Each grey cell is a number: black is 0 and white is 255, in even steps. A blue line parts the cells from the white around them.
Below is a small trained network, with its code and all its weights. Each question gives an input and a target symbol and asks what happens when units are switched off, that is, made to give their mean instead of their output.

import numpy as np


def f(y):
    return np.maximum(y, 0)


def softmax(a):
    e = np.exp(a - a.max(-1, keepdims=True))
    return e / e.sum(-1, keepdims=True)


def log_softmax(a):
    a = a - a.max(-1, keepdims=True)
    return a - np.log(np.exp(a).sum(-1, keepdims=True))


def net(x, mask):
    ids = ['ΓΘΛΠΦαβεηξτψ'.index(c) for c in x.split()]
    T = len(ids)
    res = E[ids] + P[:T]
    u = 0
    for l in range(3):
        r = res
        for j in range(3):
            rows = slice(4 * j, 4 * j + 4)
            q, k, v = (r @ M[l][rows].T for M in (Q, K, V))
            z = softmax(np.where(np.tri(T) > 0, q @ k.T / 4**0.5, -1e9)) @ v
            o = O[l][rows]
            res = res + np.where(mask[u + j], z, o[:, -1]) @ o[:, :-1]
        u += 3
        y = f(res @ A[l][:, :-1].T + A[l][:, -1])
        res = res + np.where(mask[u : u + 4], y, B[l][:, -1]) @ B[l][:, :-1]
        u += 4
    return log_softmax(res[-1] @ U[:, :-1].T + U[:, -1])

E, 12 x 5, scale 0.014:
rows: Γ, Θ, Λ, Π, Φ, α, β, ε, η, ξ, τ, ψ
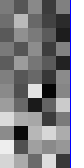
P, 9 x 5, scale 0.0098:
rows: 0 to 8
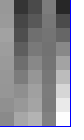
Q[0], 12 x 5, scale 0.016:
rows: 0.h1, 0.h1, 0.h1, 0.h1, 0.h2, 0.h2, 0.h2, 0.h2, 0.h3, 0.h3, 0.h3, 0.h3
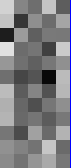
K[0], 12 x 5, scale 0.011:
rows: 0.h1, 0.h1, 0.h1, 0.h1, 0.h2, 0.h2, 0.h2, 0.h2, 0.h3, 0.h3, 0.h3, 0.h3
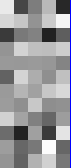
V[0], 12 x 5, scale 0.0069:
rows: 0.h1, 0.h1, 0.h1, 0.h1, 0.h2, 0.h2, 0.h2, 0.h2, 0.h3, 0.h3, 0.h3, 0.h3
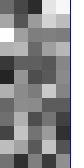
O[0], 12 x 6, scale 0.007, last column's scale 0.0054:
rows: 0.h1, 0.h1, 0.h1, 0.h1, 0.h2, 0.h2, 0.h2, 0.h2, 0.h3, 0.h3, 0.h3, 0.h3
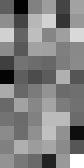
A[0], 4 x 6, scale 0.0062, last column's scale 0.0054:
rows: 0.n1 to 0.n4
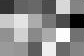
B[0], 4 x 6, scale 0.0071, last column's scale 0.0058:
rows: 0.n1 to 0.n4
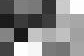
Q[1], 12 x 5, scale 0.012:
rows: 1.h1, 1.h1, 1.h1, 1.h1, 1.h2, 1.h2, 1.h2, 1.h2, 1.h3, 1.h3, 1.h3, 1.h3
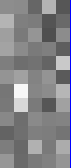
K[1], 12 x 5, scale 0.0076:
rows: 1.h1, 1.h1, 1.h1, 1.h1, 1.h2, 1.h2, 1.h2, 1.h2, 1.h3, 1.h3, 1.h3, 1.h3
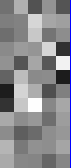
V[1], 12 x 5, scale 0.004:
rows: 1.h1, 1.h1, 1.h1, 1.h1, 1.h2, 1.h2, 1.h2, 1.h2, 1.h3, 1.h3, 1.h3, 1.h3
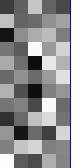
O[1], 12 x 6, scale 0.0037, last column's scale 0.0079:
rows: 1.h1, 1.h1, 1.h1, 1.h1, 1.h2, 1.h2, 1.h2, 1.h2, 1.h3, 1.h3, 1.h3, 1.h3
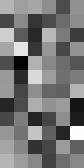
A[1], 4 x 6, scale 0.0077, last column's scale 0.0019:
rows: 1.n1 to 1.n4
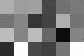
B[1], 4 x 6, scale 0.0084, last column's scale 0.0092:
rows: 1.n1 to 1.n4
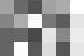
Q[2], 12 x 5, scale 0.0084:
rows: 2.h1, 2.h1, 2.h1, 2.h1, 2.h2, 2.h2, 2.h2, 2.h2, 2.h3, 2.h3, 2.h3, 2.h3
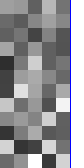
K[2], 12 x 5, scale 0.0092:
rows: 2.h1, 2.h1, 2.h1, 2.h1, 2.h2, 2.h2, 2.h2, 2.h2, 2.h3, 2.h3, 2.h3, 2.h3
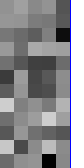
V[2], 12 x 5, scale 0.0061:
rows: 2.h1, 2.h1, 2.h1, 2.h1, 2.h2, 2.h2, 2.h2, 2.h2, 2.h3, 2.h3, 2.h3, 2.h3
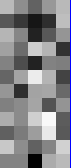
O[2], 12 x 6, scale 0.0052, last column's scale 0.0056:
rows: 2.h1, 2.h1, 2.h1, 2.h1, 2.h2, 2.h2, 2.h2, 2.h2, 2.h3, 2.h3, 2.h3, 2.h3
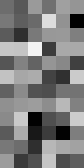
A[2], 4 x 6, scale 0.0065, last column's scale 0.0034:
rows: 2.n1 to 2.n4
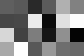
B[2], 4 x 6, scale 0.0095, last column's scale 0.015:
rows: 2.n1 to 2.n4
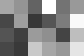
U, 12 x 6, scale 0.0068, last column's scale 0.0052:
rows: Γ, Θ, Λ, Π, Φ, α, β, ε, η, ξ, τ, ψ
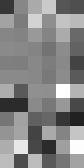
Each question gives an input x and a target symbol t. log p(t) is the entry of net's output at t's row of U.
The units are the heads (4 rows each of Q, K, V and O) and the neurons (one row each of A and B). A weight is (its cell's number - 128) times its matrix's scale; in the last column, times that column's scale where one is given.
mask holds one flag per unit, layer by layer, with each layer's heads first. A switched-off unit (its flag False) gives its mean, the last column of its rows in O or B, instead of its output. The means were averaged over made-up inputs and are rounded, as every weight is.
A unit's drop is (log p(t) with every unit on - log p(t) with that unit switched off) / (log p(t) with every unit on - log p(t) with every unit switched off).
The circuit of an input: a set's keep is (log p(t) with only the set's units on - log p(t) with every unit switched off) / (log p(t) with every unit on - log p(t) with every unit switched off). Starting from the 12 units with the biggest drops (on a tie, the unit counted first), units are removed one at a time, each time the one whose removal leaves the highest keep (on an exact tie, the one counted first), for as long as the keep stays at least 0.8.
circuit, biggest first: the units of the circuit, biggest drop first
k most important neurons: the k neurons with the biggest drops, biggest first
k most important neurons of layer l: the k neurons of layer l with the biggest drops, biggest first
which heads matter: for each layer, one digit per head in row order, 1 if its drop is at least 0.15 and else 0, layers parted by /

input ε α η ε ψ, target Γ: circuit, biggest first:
0.h3, 0.n4
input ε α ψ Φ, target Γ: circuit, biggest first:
2.n4, 0.h1, 1.n4
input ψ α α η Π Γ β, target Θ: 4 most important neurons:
1.n4, 1.n2, 2.n4, 2.n2
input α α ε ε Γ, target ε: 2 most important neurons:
1.n4, 2.n2
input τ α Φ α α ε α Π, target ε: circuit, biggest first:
0.h1, 1.n4, 2.n2, 0.h2
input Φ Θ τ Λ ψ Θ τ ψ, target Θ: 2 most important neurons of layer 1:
1.n4, 1.n1
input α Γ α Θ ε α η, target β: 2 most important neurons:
1.n1, 1.n2
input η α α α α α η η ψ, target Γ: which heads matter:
101 / 000 / 001
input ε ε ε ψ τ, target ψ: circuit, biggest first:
0.h3, 0.n4, 2.h2, 0.h1
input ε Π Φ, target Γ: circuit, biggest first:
0.h1, 2.n4, 1.n4
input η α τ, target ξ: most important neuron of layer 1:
1.n3
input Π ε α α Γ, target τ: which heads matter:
110 / 000 / 000
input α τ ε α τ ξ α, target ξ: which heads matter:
000 / 001 / 001
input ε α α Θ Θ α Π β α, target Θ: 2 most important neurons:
1.n4, 2.n4
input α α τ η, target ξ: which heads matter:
000 / 000 / 011
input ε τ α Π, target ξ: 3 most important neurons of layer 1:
1.n3, 1.n2, 1.n1
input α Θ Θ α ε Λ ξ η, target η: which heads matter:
100 / 000 / 011
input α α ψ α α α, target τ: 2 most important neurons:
2.n4, 2.n2
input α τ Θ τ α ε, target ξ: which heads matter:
110 / 000 / 011
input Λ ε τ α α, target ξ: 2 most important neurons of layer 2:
2.n1, 2.n4
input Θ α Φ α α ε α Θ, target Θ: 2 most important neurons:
1.n4, 0.n3
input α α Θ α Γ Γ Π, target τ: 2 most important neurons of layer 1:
1.n2, 1.n3
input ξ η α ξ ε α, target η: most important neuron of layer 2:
2.n4
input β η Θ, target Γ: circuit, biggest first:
2.n4, 1.n4, 0.h1
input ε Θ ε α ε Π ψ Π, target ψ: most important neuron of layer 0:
0.n4
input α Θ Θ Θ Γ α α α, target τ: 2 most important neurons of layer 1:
1.n2, 1.n3
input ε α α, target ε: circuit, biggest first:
1.n4, 1.h2, 0.h2, 2.h2
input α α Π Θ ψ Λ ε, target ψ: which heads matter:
111 / 000 / 010
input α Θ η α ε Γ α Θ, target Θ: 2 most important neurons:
1.n4, 1.n3
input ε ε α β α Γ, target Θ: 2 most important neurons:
1.n4, 2.n2
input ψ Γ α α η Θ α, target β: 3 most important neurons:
1.n1, 0.n2, 1.n4
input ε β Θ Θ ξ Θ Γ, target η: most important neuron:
1.n3
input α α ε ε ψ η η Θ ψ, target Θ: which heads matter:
101 / 000 / 000
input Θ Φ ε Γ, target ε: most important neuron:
1.n4
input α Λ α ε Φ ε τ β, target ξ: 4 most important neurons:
1.n3, 1.n2, 1.n1, 2.n1
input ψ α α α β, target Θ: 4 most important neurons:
1.n4, 2.n4, 1.n2, 2.n2
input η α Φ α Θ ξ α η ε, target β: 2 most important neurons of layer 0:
0.n2, 0.n3
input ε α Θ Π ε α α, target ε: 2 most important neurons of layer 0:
0.n4, 0.n1
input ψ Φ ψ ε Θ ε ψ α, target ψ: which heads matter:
011 / 000 / 010
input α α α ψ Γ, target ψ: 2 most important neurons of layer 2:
2.n2, 2.n3
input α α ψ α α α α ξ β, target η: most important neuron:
1.n3
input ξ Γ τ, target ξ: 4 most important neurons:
1.n3, 1.n2, 1.n1, 2.n1
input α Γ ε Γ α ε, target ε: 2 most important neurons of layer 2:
2.n2, 2.n3
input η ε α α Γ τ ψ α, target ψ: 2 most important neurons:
0.n4, 2.n2
